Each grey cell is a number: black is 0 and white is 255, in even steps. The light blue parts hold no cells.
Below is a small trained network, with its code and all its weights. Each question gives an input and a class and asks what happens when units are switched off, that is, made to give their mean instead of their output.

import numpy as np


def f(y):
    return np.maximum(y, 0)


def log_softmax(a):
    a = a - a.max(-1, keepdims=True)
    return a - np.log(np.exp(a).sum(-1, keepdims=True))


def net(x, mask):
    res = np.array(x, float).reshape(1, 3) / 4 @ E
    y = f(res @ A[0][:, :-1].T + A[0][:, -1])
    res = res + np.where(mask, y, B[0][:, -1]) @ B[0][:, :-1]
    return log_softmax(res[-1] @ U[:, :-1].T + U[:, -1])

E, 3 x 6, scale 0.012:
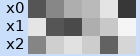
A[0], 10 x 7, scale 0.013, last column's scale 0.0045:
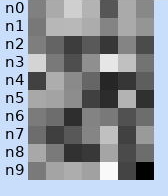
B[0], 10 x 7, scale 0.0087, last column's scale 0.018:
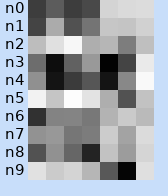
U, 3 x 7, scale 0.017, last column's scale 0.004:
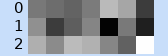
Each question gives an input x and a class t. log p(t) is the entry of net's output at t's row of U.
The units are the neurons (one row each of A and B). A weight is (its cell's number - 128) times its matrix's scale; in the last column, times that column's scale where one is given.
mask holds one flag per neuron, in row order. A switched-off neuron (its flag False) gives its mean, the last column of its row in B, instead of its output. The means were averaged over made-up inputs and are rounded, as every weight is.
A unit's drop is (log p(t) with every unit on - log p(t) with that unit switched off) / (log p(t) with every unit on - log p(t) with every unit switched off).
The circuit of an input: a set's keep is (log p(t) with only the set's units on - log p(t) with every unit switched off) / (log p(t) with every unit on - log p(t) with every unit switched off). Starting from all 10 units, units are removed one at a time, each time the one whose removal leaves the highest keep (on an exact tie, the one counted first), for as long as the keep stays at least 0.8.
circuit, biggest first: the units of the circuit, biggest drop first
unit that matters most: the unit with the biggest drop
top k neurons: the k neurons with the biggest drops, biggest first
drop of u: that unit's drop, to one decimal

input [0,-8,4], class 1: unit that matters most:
n4
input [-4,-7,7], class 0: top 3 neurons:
n0, n3, n1
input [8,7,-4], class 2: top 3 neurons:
n4, n9, n7
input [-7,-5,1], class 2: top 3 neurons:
n5, n2, n3
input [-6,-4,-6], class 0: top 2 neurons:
n9, n8
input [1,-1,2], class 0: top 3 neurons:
n3, n9, n4
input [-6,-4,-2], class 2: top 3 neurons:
n2, n5, n3
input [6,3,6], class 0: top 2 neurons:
n0, n1
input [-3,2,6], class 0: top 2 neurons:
n0, n9
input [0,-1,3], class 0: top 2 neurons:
n3, n9
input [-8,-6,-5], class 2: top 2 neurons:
n2, n5
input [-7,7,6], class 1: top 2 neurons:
n3, n9
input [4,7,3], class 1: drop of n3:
0.8
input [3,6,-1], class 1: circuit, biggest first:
n3
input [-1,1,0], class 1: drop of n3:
-0.1
